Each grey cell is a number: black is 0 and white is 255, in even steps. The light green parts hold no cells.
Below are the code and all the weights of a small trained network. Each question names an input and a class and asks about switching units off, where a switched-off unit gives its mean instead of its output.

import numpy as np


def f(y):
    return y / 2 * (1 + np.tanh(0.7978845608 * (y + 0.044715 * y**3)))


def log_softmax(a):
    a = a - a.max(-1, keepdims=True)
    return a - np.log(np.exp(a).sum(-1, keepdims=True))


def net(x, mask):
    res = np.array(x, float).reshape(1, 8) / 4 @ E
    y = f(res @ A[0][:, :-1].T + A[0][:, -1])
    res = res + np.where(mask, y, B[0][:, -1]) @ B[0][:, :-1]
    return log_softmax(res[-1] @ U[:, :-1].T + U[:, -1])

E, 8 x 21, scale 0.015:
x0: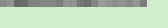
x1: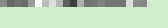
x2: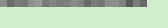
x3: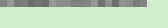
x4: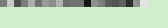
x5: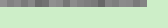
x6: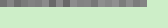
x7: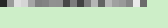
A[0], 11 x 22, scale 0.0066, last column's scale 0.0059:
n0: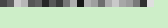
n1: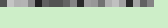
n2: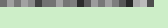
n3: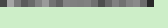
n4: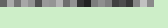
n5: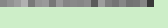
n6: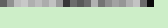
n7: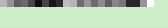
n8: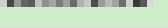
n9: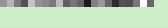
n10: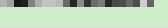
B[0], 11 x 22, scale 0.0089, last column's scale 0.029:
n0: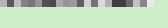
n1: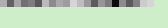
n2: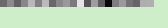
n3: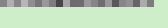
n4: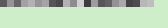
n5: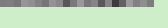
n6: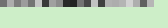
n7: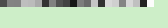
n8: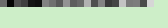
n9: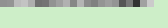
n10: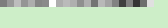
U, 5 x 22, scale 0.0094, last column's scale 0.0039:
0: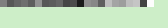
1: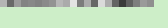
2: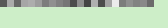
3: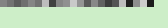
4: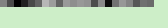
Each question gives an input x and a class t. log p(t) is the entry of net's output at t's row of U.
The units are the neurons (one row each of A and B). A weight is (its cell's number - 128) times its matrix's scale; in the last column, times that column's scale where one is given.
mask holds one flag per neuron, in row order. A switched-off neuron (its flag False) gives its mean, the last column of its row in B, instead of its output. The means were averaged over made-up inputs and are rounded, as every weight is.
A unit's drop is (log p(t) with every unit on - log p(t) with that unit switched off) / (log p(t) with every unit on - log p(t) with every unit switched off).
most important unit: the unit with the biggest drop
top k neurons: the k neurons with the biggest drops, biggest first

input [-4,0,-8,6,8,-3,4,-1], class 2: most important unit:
n0
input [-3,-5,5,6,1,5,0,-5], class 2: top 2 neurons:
n8, n0
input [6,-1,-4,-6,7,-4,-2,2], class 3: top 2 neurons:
n7, n4
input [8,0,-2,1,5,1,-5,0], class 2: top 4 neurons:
n0, n1, n8, n4
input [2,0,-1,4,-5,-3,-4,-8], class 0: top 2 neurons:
n7, n1
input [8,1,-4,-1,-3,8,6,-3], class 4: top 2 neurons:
n7, n6
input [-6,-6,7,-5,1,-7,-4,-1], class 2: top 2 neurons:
n7, n8
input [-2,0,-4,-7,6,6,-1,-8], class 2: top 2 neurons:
n7, n0
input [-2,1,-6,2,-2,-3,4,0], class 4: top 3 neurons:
n7, n6, n10
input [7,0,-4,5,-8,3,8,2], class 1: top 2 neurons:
n7, n0
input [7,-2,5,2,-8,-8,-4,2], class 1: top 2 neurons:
n0, n7
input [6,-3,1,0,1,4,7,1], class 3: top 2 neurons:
n10, n6
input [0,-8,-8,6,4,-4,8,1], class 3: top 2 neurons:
n1, n2
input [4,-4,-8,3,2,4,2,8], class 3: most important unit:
n2
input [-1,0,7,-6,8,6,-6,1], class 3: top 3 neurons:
n7, n4, n2
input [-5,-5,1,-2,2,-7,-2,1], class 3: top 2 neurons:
n1, n6
